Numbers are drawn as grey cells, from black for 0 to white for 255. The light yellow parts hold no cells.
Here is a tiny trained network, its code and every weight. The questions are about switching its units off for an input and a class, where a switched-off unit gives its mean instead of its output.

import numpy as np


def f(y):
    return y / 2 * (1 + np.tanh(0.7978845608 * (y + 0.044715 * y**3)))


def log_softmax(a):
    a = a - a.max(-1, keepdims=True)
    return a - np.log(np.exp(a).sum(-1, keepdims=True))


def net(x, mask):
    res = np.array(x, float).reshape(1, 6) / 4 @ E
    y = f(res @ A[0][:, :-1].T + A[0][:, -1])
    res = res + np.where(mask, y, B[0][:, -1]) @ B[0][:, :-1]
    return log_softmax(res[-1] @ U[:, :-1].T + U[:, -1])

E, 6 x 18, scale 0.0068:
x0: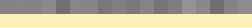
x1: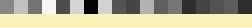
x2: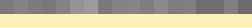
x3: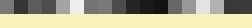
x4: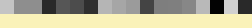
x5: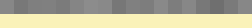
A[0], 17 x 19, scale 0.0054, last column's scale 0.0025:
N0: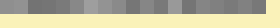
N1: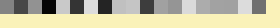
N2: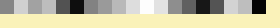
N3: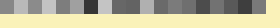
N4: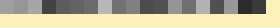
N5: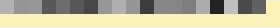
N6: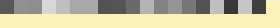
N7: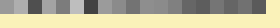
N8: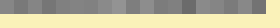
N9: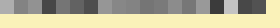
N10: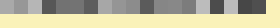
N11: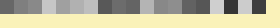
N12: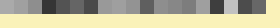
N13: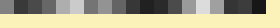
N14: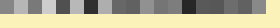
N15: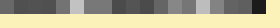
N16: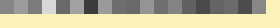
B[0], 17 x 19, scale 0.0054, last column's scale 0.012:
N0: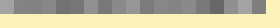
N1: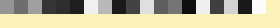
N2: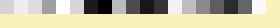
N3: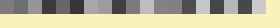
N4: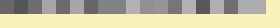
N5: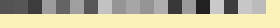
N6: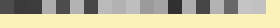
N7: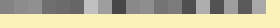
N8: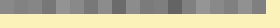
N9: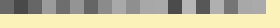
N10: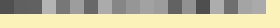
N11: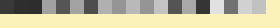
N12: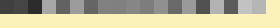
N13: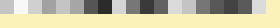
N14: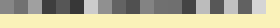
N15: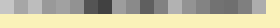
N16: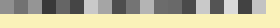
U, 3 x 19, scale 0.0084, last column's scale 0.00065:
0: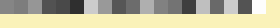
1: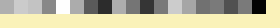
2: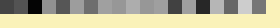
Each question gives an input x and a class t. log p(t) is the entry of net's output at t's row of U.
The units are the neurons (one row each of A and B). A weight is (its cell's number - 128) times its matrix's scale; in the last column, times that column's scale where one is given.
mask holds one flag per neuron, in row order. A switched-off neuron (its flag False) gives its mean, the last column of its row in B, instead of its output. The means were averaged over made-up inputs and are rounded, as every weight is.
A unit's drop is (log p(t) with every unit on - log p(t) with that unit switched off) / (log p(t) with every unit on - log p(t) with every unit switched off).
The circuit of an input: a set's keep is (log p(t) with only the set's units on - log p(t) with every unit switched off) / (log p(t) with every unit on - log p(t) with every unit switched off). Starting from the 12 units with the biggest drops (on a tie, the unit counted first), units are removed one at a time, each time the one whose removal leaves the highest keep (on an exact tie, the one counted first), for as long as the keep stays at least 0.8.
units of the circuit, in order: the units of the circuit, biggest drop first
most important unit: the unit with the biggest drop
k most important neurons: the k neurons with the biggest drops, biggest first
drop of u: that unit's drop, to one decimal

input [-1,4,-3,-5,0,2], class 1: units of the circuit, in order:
[N2]
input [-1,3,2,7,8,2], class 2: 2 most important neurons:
[N2; N5]
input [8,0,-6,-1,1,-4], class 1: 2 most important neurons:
[N1; N11]
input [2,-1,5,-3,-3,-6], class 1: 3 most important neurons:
[N5; N12; N2]
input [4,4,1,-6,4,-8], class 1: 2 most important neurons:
[N2; N1]
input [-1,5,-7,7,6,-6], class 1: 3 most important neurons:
[N13; N1; N15]
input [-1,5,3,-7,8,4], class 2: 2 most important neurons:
[N5; N12]
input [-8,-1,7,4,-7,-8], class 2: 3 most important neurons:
[N2; N11; N6]
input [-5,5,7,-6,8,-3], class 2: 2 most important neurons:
[N5; N12]
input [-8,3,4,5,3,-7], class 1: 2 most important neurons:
[N13; N1]
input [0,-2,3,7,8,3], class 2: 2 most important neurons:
[N2; N5]
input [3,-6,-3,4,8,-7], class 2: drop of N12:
0.1
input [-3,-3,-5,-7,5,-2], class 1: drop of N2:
2.1
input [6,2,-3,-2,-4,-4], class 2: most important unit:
N1
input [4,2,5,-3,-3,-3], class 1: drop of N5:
0.5
